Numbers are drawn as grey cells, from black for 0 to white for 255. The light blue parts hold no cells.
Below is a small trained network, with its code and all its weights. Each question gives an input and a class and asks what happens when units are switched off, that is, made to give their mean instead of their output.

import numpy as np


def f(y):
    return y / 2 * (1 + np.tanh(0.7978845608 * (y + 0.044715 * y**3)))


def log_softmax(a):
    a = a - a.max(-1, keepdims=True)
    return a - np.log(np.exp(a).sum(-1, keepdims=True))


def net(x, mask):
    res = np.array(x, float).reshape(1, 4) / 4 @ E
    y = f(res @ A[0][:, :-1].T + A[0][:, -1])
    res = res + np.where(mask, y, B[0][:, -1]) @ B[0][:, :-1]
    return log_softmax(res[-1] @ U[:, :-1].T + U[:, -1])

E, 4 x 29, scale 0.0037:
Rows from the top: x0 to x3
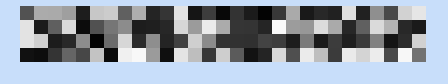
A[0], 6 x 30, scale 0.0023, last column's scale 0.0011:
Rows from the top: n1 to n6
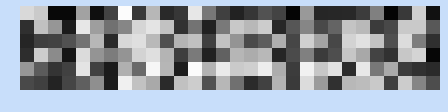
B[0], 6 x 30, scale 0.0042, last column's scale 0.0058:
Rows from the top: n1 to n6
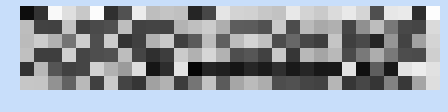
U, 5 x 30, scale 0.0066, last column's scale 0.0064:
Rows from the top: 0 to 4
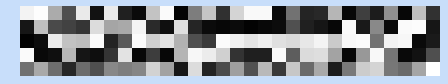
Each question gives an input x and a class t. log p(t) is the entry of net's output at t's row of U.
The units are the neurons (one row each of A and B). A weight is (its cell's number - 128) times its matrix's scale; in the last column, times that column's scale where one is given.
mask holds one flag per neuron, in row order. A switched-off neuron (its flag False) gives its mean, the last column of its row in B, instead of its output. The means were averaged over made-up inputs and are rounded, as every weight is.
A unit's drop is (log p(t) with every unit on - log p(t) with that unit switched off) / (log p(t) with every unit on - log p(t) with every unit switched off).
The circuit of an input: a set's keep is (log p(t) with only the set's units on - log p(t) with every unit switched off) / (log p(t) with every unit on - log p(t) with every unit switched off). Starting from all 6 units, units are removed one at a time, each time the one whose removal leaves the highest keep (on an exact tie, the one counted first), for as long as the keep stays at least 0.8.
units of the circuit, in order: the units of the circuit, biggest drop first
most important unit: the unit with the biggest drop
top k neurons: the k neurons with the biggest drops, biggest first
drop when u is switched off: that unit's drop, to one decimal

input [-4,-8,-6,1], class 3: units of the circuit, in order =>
n2, n4
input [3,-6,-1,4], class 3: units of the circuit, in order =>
n4, n2
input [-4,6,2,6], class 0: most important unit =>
n6
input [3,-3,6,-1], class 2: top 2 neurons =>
n1, n5
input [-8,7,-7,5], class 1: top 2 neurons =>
n5, n1
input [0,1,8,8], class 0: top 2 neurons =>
n6, n3
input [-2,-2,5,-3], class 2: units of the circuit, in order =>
n1, n6
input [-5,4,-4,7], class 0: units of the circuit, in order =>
n3, n6
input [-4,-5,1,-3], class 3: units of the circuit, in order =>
n2, n4, n3
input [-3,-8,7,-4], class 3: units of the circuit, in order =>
n4, n2
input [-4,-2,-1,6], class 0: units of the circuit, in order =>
n3, n6
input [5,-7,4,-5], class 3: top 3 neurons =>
n4, n2, n5
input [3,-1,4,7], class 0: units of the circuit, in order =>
n6, n3
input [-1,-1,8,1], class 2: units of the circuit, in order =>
n1
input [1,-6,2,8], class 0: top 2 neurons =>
n3, n6
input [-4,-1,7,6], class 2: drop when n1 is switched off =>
1.9
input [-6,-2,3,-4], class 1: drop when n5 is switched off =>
0.6
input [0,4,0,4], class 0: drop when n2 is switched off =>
0.2
